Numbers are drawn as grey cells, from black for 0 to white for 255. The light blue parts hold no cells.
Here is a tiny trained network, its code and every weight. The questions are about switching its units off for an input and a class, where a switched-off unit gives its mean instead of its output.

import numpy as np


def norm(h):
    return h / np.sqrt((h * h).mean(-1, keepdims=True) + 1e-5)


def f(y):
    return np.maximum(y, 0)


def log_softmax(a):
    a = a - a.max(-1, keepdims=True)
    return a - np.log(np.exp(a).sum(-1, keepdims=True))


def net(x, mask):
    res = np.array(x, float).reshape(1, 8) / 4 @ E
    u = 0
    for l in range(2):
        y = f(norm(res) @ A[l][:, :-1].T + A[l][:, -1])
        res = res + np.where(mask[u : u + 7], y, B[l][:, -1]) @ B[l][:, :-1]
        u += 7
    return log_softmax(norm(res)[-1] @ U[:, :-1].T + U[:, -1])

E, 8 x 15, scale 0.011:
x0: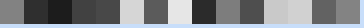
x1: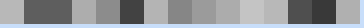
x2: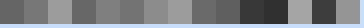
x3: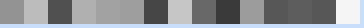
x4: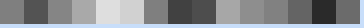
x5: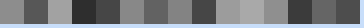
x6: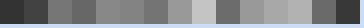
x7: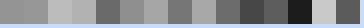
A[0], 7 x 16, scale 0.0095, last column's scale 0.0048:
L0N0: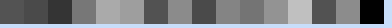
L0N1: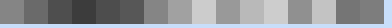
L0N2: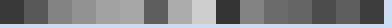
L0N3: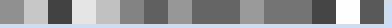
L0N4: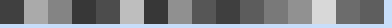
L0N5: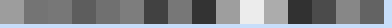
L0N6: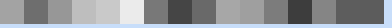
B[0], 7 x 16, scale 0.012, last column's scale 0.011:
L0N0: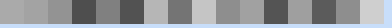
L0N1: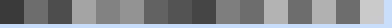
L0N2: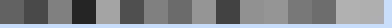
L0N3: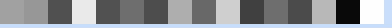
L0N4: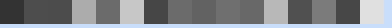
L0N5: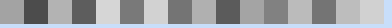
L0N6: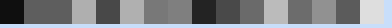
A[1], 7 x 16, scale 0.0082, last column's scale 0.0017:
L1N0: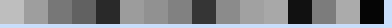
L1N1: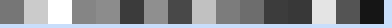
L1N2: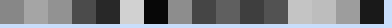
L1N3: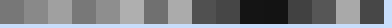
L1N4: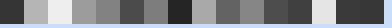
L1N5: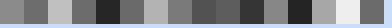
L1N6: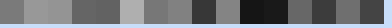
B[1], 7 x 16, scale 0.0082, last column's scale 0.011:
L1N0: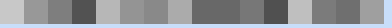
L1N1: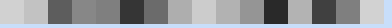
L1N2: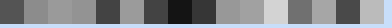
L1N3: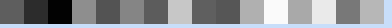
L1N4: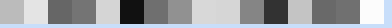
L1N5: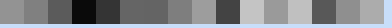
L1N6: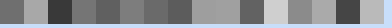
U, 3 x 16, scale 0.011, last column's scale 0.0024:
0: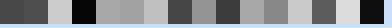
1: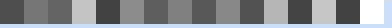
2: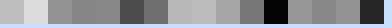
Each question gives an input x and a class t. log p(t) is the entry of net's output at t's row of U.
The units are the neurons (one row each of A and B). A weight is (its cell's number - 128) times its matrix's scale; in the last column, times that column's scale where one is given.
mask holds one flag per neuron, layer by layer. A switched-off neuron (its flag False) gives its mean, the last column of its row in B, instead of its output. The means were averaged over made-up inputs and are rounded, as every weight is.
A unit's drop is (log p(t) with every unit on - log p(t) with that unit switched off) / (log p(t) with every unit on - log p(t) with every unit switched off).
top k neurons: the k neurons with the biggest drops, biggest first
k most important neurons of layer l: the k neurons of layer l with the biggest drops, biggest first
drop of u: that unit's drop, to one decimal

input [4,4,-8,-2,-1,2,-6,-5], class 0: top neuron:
(L0N5)
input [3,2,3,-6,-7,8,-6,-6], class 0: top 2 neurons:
(L0N3 L0N5)
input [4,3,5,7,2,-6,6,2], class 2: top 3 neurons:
(L0N0 L0N6 L0N4)
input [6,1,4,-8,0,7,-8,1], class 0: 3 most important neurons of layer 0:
(L0N3 L0N5 L0N6)
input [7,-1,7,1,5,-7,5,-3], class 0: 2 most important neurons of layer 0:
(L0N0 L0N2)
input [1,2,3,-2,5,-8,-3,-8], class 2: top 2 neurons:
(L0N0 L0N6)
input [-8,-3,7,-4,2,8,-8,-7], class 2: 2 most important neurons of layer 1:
(L1N1 L1N4)
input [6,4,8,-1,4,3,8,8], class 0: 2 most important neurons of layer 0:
(L0N3 L0N2)
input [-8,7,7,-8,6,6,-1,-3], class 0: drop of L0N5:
0.1
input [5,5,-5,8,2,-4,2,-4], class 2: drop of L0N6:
0.4
